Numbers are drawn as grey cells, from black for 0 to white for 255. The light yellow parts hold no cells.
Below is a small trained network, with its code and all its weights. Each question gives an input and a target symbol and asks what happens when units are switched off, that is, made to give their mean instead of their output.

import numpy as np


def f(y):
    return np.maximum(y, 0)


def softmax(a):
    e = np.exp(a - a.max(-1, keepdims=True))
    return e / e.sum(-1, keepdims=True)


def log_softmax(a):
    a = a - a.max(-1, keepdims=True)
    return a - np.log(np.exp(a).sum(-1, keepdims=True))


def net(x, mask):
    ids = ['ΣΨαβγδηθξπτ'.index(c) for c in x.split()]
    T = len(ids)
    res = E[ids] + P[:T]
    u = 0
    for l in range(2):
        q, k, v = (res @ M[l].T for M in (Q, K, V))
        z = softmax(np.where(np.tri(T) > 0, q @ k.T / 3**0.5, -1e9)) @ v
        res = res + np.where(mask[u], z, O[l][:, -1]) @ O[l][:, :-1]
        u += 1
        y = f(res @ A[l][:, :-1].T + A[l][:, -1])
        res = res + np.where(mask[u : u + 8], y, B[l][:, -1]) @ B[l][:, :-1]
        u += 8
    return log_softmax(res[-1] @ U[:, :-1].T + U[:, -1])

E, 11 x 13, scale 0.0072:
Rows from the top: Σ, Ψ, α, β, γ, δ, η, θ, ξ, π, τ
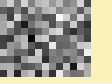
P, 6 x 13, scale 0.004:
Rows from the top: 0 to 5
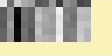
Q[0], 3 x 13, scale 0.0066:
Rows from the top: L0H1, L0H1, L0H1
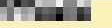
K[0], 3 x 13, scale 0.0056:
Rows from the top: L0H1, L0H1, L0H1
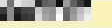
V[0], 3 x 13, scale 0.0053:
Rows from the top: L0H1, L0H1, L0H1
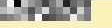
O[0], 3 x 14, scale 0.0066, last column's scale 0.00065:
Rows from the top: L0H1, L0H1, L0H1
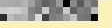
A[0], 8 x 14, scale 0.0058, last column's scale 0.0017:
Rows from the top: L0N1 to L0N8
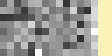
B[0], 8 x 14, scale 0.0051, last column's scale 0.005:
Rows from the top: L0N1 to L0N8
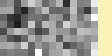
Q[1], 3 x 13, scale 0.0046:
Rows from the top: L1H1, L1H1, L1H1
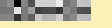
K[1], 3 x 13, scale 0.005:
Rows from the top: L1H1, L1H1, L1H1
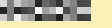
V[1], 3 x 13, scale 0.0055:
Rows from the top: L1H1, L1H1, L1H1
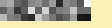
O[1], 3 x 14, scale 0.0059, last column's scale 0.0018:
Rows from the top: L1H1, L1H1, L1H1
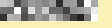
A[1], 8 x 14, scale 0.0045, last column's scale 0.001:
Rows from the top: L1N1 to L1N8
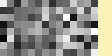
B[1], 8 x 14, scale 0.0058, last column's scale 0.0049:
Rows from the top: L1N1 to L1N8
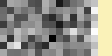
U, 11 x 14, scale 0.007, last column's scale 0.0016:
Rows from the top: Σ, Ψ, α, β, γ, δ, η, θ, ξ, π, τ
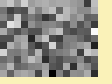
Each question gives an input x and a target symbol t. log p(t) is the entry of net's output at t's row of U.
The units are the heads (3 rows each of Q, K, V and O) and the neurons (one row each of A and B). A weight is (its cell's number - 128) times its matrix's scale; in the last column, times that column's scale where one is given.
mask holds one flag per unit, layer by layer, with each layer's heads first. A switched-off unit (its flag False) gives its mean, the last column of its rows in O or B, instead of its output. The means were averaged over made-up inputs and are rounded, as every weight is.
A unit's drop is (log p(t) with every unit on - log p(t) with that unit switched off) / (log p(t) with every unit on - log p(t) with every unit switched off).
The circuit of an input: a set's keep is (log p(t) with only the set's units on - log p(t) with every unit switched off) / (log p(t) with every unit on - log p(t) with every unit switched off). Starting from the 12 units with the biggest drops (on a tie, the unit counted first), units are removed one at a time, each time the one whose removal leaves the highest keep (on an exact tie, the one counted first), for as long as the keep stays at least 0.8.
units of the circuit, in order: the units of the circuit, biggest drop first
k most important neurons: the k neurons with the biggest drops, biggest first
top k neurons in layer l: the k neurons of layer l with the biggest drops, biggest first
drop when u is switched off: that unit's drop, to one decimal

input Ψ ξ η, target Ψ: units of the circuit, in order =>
[L0H1, L1H1, L0N3]
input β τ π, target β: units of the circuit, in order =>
[L1H1, L0N2]
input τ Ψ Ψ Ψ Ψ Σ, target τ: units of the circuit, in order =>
[L1H1, L0H1]
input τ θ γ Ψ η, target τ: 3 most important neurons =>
[L0N8, L0N4, L1N7]
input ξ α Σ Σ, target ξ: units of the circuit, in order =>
[L0H1, L1N4, L0N1]
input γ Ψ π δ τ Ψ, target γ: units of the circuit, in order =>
[L0H1, L1H1, L1N5, L0N3]
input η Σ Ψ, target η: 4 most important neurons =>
[L1N7, L1N1, L0N5, L0N2]
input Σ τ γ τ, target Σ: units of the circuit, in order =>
[L0H1, L0N3, L1N5]
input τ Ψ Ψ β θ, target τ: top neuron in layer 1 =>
[L1N1]
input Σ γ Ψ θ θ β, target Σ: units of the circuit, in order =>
[L0H1, L0N3]
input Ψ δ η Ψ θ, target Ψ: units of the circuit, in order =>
[L0H1, L0N3]
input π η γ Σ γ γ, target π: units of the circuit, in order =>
[L0H1, L1N3, L0N1]
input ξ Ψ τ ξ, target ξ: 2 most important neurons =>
[L1N4, L0N1]
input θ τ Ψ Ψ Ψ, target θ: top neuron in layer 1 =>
[L1N6]
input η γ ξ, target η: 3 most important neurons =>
[L1N7, L1N1, L0N5]
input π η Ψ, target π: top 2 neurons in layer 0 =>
[L0N1, L0N3]
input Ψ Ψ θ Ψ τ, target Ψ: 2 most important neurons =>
[L0N7, L0N3]
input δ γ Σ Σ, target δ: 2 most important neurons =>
[L1N6, L0N8]
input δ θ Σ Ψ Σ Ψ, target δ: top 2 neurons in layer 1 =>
[L1N6, L1N4]
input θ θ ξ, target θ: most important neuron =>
[L1N6]
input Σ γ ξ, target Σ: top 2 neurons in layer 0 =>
[L0N3, L0N4]
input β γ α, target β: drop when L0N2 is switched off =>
0.4
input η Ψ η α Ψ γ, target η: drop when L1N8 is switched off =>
-0.1
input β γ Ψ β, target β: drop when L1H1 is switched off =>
0.3
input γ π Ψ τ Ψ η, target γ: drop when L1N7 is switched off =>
0.1
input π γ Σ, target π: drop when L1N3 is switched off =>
0.6
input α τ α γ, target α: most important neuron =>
[L1N7]
